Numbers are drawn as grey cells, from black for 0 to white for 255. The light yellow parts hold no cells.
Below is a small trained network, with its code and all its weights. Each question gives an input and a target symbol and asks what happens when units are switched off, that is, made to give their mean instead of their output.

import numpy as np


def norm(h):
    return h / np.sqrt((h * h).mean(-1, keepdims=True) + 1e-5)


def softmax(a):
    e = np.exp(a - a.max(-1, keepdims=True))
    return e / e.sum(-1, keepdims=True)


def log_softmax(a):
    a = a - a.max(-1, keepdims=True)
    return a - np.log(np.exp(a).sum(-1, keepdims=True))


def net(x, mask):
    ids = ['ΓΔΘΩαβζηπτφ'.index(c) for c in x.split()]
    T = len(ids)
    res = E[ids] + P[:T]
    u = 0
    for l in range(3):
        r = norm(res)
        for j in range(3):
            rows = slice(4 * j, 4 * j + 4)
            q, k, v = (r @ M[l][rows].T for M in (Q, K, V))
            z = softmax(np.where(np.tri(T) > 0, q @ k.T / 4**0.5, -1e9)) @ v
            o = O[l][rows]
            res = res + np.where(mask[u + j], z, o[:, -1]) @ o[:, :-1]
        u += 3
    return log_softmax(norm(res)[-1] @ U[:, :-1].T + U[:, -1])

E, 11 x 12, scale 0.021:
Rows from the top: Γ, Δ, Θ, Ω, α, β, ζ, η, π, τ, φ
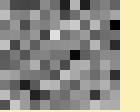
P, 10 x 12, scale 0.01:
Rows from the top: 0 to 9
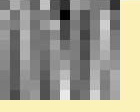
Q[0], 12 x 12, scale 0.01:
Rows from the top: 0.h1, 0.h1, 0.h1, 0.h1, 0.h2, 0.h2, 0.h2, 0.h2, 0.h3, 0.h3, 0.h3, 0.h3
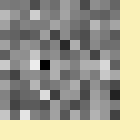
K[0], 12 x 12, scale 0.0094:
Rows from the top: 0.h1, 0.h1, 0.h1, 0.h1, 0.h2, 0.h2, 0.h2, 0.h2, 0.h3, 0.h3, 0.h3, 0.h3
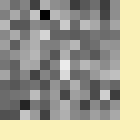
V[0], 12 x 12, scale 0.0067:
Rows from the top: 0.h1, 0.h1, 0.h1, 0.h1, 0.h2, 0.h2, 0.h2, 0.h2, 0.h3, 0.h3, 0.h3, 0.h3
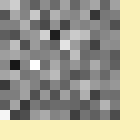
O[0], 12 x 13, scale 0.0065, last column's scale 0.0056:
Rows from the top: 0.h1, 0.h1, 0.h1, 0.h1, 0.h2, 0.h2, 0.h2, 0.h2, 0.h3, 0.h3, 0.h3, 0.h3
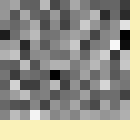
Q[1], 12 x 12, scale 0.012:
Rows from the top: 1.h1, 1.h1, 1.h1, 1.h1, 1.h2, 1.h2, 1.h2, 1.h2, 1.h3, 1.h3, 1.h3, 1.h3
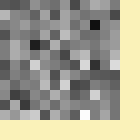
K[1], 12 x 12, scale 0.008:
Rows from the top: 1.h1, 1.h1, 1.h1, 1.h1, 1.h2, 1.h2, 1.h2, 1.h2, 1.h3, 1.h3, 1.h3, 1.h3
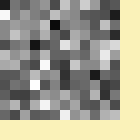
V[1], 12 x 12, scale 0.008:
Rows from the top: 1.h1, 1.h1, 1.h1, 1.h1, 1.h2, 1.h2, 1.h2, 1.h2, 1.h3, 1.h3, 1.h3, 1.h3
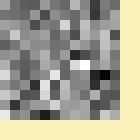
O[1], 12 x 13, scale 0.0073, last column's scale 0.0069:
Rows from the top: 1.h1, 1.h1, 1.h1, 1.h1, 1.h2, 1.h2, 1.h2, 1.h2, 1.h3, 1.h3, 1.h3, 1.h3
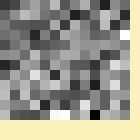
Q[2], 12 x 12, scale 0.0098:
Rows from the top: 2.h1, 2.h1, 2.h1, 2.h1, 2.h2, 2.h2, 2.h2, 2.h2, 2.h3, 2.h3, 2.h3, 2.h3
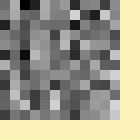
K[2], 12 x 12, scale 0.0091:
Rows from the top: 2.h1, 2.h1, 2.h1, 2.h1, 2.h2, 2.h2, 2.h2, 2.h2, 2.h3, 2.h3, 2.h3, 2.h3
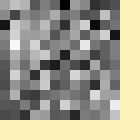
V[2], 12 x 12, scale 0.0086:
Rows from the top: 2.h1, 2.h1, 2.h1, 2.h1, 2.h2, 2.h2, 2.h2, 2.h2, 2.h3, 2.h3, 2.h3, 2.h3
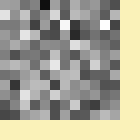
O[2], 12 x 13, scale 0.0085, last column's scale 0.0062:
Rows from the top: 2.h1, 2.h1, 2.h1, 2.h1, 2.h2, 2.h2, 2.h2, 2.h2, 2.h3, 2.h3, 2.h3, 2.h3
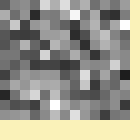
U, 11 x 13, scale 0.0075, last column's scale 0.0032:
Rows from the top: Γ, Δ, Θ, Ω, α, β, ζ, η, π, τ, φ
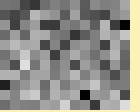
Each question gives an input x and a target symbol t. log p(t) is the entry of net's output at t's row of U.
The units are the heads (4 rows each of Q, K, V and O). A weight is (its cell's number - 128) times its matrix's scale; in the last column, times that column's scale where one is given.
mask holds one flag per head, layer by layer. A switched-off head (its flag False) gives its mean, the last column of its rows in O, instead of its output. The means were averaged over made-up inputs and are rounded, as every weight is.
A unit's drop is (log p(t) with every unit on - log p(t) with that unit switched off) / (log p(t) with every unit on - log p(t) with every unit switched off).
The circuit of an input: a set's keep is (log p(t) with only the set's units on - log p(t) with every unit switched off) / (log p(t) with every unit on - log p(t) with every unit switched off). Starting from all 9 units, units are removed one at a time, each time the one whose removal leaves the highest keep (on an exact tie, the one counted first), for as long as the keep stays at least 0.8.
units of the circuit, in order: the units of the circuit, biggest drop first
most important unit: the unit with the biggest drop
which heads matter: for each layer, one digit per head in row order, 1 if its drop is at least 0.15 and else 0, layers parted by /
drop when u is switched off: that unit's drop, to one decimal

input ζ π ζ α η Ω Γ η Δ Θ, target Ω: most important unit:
1.h2
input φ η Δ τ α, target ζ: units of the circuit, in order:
(2.h3; 2.h2; 0.h3)
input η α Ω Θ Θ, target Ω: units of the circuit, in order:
(2.h1; 1.h2)
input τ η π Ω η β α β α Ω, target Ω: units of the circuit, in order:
(1.h1; 2.h1)
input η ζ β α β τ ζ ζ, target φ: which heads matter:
000 / 001 / 000
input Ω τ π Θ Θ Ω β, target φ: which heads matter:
100 / 010 / 100
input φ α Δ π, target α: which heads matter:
001 / 001 / 100
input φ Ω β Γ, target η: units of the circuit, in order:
(0.h2; 1.h2)
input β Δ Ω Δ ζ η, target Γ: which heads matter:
101 / 010 / 000
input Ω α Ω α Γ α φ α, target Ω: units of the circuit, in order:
(2.h1; 1.h2)
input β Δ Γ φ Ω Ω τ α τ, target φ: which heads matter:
000 / 001 / 000
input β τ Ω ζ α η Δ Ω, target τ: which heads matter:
010 / 110 / 101
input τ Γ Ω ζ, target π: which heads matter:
110 / 001 / 000
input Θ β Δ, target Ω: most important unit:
2.h1
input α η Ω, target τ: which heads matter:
010 / 100 / 100
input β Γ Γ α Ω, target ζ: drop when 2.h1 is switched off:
0.3
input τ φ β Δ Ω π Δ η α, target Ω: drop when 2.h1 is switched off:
0.3
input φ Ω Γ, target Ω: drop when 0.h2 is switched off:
0.1
